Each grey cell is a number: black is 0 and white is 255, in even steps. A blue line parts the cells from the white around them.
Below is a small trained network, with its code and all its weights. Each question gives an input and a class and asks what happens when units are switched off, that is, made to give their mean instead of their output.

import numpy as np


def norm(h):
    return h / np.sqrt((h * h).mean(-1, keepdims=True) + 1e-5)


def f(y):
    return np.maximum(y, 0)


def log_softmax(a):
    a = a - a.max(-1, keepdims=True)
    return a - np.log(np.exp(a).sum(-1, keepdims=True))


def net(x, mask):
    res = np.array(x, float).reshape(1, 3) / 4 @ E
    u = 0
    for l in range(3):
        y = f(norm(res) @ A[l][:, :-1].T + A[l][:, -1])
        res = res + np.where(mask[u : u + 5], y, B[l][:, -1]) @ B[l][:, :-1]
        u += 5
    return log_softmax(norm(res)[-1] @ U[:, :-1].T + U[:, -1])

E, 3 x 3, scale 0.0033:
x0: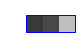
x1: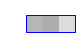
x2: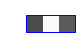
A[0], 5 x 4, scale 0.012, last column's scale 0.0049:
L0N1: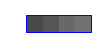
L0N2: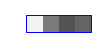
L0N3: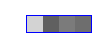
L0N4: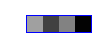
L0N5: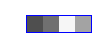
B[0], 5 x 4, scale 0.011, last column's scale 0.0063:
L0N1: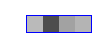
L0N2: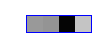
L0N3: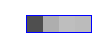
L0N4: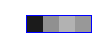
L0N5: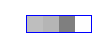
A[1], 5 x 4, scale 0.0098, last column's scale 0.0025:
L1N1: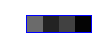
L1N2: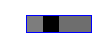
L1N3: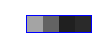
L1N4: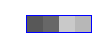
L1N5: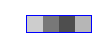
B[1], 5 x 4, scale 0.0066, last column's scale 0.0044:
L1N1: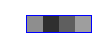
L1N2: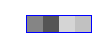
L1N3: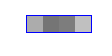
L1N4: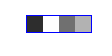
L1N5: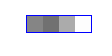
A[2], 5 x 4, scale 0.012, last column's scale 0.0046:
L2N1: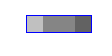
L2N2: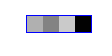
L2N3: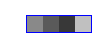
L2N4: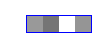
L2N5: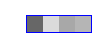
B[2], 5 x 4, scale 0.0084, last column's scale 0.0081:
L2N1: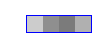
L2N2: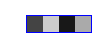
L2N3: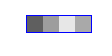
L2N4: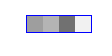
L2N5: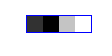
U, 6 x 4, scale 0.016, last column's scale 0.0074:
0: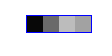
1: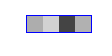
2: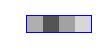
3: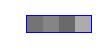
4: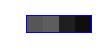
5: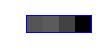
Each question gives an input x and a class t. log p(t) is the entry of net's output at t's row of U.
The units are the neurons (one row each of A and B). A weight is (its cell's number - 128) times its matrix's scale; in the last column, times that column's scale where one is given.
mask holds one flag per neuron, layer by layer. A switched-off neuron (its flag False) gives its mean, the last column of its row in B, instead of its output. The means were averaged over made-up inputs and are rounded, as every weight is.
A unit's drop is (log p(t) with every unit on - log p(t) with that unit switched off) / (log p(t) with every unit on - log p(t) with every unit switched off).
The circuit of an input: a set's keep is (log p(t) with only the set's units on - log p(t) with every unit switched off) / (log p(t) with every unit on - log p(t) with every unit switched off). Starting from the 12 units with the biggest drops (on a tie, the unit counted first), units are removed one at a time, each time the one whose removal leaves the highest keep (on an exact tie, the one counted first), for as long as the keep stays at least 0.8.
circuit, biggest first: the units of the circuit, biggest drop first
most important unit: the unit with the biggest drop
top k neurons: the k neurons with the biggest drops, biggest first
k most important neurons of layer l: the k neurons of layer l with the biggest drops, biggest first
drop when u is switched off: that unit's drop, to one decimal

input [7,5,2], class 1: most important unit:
L0N5
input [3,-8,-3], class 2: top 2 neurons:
L0N1; L2N5
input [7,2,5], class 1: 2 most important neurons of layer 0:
L0N5; L0N3
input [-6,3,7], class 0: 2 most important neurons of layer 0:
L0N5; L0N1
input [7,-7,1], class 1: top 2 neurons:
L2N5; L0N1
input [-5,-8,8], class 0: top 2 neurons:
L0N2; L2N3
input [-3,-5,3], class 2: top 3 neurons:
L0N3; L1N3; L0N4
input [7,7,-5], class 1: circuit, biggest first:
L2N2; L2N4
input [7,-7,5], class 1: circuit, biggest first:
L2N5; L0N1
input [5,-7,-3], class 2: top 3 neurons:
L0N3; L2N5; L0N1
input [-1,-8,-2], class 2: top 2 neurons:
L0N5; L2N5
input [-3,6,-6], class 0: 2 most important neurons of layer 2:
L2N5; L2N4
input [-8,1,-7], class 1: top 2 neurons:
L0N2; L2N5
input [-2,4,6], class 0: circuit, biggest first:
L0N5
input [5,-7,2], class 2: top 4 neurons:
L0N3; L0N1; L0N5; L2N5
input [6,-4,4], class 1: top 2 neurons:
L0N3; L0N1
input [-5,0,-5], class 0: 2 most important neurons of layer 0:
L0N3; L0N4
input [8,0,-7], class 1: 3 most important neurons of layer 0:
L0N5; L0N1; L0N3
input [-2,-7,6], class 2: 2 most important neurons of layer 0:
L0N3; L0N4
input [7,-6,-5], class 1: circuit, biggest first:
L2N5
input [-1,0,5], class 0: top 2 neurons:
L0N5; L0N1
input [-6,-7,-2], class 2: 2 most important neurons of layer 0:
L0N5; L0N1
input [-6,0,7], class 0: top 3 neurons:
L0N5; L0N1; L2N4
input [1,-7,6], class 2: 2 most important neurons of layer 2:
L2N5; L2N2
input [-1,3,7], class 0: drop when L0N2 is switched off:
0.0
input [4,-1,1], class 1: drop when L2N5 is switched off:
0.1
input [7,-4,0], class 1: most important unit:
L2N5
